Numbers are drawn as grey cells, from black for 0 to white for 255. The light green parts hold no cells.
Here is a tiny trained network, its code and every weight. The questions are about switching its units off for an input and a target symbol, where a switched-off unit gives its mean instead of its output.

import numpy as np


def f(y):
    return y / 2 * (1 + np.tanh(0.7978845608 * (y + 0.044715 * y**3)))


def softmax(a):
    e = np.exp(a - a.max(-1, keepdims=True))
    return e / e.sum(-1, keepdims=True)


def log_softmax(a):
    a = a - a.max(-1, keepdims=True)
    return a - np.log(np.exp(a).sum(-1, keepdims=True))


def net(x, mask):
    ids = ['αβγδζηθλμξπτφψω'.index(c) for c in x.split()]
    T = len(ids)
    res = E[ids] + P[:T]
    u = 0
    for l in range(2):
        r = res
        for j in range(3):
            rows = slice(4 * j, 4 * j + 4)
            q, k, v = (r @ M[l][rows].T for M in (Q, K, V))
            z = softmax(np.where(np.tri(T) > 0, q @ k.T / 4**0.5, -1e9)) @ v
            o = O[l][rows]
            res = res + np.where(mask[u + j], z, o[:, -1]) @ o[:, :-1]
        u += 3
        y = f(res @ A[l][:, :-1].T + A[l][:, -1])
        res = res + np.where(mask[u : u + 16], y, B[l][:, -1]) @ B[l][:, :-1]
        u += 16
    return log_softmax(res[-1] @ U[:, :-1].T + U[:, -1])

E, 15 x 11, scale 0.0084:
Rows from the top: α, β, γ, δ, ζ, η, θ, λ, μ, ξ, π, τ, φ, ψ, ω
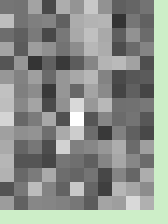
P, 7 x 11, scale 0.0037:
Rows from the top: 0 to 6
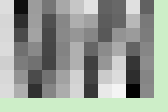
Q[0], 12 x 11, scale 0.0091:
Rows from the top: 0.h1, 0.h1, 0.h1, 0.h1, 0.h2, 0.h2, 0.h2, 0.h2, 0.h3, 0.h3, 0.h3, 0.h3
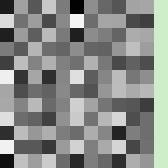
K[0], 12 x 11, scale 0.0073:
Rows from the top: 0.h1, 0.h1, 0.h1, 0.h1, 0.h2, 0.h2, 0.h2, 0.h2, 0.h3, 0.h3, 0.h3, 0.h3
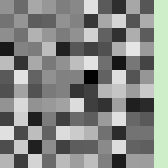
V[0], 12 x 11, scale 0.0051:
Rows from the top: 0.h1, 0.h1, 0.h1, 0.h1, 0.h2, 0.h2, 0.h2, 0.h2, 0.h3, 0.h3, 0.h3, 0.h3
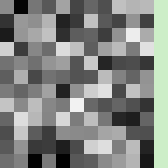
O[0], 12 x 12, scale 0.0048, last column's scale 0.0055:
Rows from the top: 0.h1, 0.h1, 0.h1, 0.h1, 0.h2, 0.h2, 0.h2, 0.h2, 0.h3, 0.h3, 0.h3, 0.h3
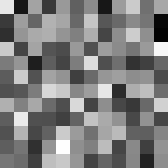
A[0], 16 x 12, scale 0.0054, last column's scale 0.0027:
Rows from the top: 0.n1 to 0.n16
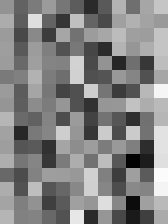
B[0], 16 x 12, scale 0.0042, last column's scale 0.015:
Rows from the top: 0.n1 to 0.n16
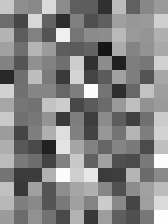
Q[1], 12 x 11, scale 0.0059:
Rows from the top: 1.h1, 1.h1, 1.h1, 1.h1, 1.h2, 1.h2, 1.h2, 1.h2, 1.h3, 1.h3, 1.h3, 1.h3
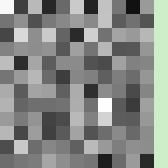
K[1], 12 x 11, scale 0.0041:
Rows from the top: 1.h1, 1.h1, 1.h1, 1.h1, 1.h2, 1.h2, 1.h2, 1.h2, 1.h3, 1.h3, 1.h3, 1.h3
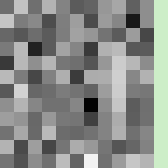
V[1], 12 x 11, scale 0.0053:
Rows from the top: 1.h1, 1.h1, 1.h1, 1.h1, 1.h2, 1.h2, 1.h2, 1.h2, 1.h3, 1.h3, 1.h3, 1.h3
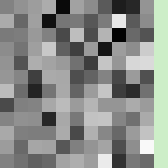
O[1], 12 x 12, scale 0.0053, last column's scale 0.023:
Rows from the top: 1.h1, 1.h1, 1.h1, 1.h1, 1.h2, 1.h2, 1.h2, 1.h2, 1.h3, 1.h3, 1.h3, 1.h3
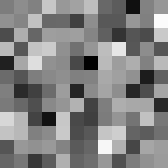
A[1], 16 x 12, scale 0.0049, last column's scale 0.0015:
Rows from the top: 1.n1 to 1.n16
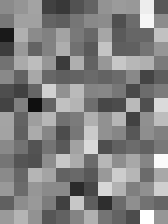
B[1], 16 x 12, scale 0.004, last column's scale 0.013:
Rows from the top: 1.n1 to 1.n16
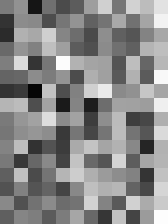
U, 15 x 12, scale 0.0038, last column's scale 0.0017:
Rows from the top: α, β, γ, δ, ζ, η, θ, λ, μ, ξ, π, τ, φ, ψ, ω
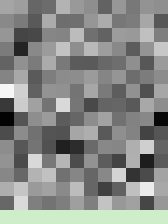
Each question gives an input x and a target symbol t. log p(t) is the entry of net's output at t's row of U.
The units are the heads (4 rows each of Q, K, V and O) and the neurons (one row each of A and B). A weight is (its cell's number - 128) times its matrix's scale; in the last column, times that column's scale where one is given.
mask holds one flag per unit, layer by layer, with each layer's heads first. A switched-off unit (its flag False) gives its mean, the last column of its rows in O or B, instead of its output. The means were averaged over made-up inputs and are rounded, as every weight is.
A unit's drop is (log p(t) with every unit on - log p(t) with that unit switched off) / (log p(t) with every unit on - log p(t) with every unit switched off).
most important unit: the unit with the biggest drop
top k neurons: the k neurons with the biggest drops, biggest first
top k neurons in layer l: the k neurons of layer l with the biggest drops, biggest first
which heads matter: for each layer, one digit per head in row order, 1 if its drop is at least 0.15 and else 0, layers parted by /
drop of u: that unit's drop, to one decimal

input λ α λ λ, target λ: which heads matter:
000 / 101
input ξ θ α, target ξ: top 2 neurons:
[1.n11; 0.n10]
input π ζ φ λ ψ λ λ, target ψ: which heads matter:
100 / 110
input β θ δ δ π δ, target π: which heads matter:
001 / 100
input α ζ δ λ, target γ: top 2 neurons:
[1.n12; 1.n8]
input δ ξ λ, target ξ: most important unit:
0.h2
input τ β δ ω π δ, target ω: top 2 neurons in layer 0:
[0.n12; 0.n8]
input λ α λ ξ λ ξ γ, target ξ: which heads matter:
010 / 111
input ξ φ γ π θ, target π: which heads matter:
011 / 100
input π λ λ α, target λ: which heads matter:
100 / 101
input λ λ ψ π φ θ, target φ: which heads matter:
011 / 101
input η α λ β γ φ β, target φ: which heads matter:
001 / 101
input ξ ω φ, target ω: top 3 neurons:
[1.n5; 1.n13; 0.n12]
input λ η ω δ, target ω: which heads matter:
010 / 111
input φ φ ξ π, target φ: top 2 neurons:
[0.n12; 0.n11]
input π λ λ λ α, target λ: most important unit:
1.h1
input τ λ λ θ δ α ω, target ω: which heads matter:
010 / 110
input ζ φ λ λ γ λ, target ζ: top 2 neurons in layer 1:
[1.n8; 1.n3]
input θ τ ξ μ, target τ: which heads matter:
010 / 000
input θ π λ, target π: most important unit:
0.h3
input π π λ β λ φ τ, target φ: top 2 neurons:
[0.n11; 0.n1]
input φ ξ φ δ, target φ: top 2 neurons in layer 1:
[1.n9; 1.n10]
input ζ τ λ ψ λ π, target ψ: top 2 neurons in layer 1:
[1.n8; 1.n14]
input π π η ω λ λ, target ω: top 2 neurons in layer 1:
[1.n5; 1.n13]
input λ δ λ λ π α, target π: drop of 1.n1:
0.1
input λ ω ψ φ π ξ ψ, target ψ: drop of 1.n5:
0.2
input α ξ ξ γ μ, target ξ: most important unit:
1.h1
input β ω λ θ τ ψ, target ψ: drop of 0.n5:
-0.1
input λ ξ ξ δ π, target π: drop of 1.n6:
0.0
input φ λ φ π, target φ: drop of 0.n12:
0.1
